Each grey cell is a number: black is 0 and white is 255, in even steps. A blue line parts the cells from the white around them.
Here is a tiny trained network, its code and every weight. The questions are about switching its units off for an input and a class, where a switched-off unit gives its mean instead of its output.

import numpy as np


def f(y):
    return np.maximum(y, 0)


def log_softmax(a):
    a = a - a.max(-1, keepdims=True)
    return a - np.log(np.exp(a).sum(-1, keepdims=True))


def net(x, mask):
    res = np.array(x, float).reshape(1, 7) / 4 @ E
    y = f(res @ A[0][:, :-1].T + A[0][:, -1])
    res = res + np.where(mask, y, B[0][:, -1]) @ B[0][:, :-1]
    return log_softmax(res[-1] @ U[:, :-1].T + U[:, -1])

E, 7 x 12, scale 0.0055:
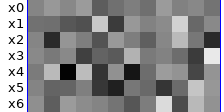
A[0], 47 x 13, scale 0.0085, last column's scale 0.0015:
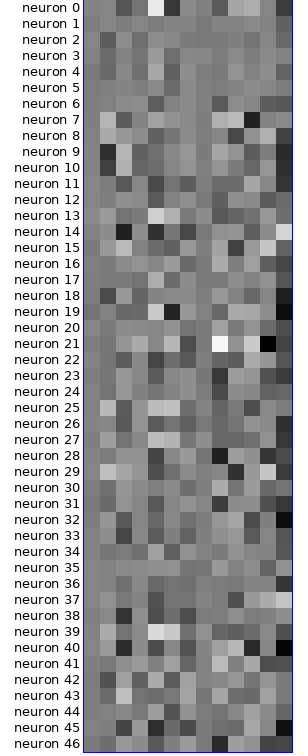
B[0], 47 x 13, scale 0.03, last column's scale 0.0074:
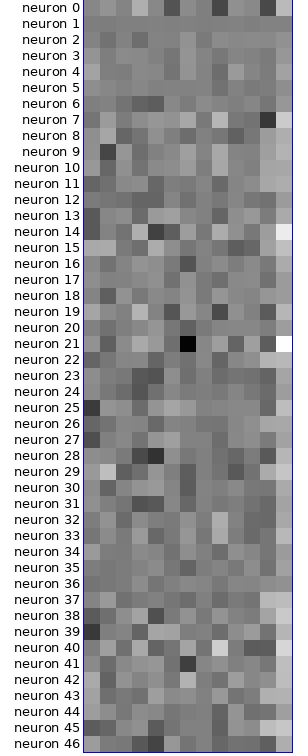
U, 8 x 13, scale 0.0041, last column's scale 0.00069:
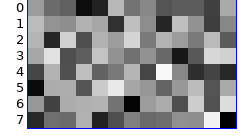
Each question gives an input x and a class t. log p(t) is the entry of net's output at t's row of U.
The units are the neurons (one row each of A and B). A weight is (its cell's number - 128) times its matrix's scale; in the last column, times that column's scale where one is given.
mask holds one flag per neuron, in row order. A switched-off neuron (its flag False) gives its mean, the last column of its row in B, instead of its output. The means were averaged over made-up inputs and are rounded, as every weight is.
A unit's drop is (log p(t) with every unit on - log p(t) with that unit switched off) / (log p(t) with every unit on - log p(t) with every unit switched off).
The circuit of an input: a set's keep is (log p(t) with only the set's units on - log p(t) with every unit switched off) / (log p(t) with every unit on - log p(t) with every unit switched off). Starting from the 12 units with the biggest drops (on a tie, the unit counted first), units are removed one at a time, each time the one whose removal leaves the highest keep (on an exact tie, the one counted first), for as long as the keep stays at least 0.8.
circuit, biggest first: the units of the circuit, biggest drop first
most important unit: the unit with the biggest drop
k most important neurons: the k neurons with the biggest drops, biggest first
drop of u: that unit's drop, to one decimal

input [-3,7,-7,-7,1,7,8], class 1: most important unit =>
neuron 0
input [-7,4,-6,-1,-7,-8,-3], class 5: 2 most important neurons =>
(neuron 39; neuron 13)
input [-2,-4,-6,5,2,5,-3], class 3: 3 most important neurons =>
(neuron 29; neuron 15; neuron 8)
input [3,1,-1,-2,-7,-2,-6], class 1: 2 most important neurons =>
(neuron 0; neuron 19)
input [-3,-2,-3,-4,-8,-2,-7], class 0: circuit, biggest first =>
(neuron 46; neuron 28)
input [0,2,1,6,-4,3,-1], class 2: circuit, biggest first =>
(neuron 10; neuron 42)
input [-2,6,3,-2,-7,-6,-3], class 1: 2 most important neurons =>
(neuron 0; neuron 19)
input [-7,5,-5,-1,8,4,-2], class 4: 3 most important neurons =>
(neuron 40; neuron 7; neuron 33)
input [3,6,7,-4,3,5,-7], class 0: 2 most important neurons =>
(neuron 28; neuron 46)
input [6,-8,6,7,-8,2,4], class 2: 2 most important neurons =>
(neuron 9; neuron 10)
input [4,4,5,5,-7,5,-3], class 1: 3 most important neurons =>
(neuron 19; neuron 42; neuron 0)
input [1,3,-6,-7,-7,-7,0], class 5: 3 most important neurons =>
(neuron 39; neuron 13; neuron 27)
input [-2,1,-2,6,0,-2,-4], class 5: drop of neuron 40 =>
0.1
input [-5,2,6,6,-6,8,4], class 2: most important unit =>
neuron 9
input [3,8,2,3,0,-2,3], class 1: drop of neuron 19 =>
0.1
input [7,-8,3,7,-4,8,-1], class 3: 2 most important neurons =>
(neuron 29; neuron 15)
